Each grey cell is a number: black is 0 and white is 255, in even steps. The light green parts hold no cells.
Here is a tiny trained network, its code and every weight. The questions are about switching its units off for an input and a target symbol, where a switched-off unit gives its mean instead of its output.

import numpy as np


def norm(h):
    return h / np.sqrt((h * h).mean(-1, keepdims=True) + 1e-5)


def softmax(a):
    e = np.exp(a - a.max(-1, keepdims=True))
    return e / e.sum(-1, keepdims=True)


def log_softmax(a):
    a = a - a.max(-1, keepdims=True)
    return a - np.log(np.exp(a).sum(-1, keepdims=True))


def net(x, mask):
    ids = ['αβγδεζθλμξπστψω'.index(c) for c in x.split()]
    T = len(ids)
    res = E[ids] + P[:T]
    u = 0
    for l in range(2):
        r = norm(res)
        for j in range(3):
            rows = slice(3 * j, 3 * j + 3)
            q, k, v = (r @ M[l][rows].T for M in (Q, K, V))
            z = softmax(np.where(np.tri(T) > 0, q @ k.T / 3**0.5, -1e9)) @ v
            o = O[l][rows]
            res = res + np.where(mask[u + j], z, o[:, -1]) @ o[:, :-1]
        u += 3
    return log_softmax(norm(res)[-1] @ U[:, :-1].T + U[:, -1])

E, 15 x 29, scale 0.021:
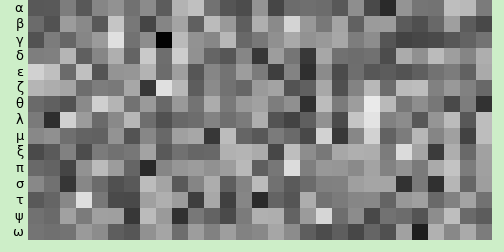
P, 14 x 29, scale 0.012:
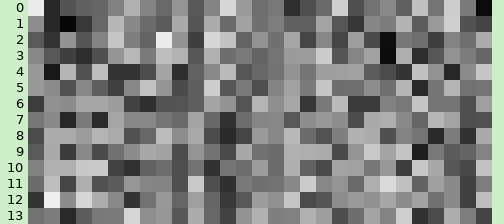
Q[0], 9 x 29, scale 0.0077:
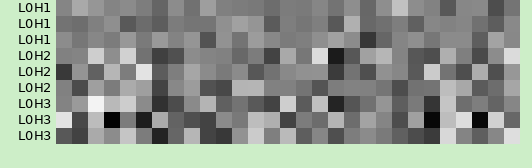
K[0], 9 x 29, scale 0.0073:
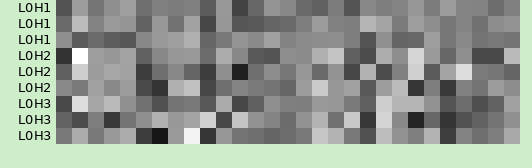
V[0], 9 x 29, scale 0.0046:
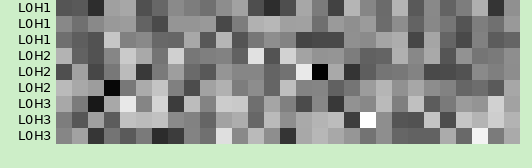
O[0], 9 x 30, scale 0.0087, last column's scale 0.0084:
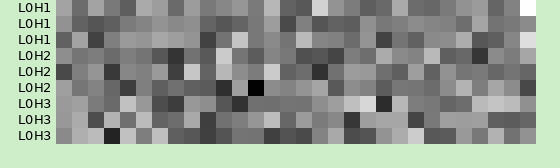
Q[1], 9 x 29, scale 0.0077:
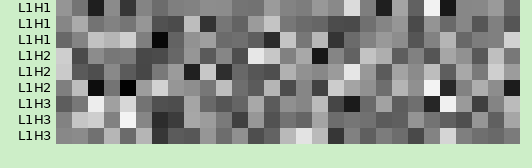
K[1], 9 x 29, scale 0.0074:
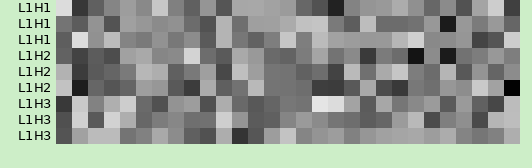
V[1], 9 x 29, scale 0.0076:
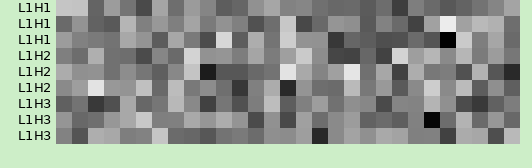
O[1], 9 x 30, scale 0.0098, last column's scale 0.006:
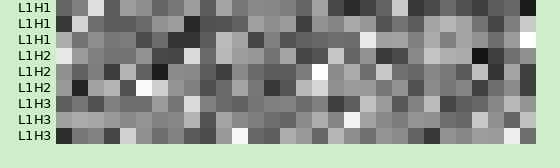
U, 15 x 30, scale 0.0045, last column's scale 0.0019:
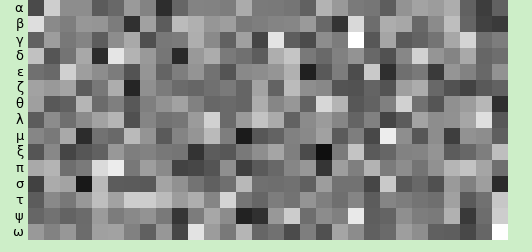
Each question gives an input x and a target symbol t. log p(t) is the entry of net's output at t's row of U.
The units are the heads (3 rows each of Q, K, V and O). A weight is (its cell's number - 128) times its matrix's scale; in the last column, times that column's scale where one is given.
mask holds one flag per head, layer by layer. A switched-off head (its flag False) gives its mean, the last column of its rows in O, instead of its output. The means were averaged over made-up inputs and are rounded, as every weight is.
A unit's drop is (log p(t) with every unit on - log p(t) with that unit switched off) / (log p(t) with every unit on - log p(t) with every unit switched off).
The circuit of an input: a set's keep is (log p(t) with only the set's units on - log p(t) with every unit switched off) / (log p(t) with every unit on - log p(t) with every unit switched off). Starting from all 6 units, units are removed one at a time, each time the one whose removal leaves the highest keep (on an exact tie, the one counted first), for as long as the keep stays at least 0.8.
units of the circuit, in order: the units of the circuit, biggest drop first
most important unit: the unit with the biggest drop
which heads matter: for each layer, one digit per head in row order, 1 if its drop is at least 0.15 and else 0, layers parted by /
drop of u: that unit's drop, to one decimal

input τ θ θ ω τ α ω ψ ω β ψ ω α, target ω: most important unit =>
L0H2
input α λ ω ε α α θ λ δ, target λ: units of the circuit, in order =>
L1H3; L0H3
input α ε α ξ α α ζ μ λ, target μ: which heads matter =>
001 / 000
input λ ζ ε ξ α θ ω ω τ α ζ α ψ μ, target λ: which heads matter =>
000 / 001
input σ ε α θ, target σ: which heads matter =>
000 / 010
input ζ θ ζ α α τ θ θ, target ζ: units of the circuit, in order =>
L1H2; L1H1
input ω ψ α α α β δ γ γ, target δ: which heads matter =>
001 / 010
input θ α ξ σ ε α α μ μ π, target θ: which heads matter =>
001 / 000
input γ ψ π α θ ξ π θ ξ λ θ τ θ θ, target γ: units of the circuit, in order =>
L1H2; L1H1
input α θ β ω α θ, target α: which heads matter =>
000 / 100
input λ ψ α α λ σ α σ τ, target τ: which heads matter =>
010 / 000
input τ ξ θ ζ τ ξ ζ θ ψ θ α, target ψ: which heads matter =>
000 / 010
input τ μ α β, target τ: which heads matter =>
010 / 000
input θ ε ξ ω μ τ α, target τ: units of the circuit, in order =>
L0H2
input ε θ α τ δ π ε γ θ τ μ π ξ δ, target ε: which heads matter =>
000 / 100
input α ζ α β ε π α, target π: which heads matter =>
001 / 000
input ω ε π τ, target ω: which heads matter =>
000 / 000
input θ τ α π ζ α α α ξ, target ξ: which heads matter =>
000 / 001
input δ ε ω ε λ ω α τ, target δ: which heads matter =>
000 / 010
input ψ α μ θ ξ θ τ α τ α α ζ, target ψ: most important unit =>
L1H2
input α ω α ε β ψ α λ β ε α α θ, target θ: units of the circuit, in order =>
L0H3; L1H3
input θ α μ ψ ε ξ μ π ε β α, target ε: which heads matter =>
100 / 100
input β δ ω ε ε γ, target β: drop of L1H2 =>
0.1
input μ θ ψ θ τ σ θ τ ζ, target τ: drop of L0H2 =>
0.3
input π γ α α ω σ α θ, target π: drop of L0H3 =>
1.0
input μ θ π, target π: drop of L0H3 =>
1.1
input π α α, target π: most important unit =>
L0H3
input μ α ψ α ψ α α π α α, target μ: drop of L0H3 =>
0.9
